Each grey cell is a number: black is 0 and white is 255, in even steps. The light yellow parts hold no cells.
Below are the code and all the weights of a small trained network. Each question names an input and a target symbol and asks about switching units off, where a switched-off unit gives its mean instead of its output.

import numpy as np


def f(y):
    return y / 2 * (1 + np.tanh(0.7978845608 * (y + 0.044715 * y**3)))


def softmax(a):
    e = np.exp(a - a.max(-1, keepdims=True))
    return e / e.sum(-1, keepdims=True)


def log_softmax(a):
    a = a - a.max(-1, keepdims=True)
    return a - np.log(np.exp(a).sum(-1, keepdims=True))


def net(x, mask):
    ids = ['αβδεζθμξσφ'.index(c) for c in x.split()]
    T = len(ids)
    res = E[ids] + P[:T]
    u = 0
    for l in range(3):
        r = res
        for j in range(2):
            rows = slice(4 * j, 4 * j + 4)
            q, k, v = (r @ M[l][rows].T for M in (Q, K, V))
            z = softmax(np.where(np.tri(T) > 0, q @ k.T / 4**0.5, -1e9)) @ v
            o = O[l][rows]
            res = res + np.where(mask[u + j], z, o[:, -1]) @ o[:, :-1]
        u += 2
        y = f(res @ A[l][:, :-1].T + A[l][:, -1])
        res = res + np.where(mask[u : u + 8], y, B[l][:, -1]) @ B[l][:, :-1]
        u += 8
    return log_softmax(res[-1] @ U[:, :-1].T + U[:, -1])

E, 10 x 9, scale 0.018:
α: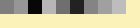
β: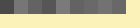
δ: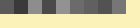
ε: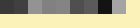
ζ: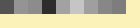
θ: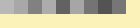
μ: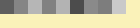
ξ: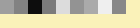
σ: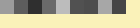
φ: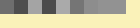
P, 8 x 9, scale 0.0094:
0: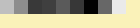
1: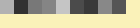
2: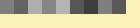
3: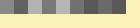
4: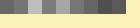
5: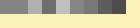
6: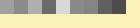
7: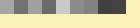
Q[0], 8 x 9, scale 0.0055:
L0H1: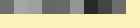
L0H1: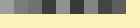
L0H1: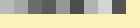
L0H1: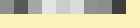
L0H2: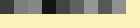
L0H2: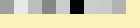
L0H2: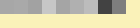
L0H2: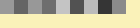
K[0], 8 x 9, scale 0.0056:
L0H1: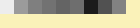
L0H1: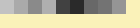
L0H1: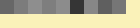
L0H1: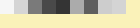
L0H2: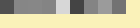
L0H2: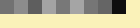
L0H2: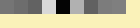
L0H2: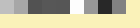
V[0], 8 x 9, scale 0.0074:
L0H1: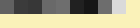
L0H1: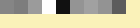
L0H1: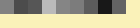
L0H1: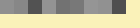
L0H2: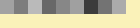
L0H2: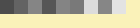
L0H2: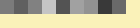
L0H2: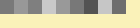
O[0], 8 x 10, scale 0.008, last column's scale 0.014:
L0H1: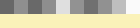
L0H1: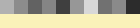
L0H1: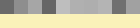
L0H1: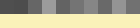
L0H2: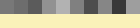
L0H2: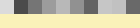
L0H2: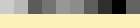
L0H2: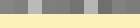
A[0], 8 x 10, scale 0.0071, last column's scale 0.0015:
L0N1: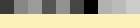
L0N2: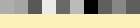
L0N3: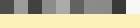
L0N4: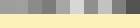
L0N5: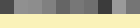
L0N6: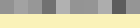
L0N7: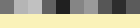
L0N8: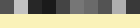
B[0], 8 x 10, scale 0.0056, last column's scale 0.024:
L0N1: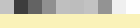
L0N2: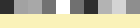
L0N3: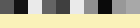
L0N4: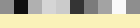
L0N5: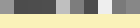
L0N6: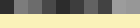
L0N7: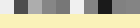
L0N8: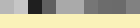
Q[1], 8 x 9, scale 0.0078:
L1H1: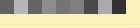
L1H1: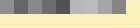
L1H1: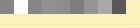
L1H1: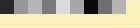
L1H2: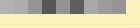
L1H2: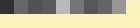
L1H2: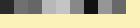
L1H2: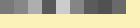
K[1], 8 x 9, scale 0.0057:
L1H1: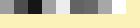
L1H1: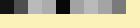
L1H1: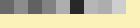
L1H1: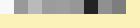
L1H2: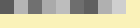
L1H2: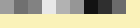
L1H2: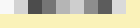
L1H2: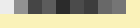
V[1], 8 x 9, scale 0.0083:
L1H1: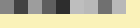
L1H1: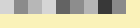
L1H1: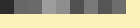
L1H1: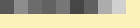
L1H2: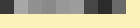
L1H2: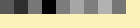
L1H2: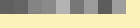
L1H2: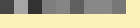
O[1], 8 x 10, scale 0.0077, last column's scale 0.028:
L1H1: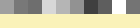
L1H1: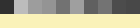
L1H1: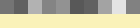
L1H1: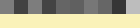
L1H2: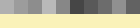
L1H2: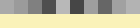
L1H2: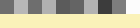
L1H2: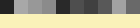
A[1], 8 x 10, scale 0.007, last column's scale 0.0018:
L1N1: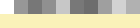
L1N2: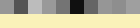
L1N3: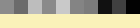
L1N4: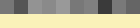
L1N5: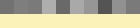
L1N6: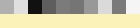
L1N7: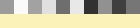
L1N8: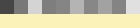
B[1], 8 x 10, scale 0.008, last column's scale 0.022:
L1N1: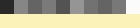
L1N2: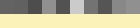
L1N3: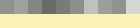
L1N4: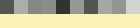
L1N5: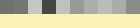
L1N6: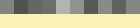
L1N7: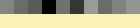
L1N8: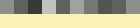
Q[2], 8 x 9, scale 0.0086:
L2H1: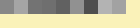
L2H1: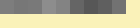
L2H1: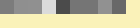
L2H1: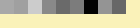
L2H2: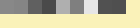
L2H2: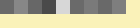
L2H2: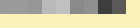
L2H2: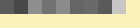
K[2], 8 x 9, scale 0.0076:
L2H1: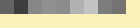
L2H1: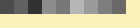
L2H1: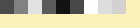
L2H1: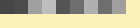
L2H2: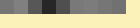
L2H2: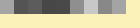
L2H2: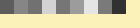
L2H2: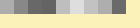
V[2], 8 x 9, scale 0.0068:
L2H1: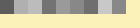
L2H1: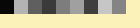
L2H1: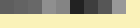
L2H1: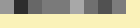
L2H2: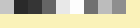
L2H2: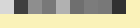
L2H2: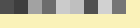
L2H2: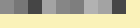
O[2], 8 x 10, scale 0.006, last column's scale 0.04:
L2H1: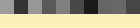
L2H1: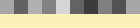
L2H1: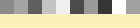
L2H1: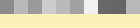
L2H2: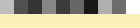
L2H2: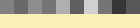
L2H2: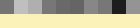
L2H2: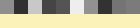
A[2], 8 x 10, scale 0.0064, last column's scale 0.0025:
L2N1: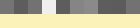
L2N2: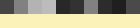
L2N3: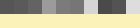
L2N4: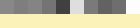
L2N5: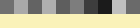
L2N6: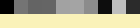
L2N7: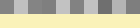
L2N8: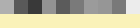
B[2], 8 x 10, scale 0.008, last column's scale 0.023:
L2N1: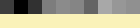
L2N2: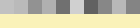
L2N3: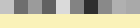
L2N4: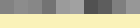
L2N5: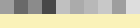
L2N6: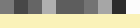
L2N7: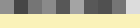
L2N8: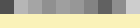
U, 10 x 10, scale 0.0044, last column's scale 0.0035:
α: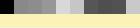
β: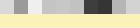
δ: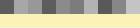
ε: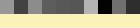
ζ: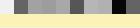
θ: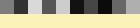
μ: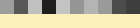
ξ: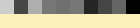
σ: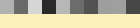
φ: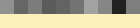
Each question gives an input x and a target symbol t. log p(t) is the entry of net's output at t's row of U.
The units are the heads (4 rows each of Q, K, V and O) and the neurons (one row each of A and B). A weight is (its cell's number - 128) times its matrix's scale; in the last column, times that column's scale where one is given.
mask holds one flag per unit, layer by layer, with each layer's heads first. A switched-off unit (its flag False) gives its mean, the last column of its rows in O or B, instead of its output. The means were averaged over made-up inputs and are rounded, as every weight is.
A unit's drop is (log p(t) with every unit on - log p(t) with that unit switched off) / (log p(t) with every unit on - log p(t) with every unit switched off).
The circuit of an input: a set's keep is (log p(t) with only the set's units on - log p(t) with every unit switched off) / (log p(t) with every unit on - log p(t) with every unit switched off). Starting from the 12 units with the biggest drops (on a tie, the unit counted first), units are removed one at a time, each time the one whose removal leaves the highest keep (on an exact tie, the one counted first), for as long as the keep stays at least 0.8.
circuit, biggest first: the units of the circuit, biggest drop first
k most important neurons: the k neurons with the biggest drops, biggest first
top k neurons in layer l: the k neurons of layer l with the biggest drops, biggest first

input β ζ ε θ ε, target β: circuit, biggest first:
L1N1, L1H1
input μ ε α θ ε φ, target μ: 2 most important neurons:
L0N1, L1N1
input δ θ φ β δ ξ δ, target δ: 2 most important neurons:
L0N1, L2N6
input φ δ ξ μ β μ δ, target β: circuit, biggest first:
L1H1
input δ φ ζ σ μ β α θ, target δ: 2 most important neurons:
L1N1, L0N1
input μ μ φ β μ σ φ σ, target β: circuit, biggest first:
L0N3, L1H1
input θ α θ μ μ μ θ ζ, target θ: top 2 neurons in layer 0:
L0N1, L0N7
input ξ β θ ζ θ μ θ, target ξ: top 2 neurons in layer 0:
L0N7, L0N1
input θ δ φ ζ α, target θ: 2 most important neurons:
L0N2, L0N1
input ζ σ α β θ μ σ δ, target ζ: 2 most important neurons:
L0N1, L0N3
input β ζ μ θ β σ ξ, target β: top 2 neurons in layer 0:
L0N8, L0N4
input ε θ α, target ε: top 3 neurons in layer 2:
L2N7, L2N6, L2N8
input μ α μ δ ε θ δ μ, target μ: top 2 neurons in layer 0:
L0N1, L0N2
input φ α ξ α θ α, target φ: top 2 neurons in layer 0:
L0N1, L0N3
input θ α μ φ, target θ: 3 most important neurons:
L0N2, L0N1, L2N5
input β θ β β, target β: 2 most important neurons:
L1N1, L0N8
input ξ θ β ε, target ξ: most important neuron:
L1N1
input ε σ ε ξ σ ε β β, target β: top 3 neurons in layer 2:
L2N7, L2N5, L2N1
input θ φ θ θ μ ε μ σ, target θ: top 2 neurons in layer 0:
L0N1, L0N7
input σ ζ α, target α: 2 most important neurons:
L1N1, L2N6
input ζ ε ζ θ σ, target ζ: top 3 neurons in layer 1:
L1N6, L1N3, L1N1
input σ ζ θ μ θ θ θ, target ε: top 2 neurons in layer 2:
L2N7, L2N5
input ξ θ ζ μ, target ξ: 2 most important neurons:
L1N1, L0N1
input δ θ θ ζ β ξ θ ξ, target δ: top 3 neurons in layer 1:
L1N7, L1N1, L1N5
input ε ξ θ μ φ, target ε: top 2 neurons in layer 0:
L0N1, L0N2
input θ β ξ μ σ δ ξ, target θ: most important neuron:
L0N1
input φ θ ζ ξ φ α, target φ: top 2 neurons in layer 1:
L1N1, L1N3
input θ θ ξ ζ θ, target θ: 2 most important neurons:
L0N1, L1N7
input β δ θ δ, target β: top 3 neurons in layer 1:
L1N1, L1N3, L1N6
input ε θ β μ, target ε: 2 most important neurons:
L0N1, L2N7
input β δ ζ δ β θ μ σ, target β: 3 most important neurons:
L1N1, L0N8, L2N6
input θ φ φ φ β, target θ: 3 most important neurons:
L0N2, L0N1, L2N5
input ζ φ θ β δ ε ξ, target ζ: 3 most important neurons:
L0N1, L1N6, L0N8
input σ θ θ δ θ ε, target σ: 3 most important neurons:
L0N7, L1N7, L0N1
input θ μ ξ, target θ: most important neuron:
L0N2
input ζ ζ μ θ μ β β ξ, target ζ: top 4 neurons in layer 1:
L1N6, L1N3, L1N1, L1N4
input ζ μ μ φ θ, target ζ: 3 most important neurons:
L0N1, L0N3, L1N6
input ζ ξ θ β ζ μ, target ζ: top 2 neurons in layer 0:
L0N1, L0N3
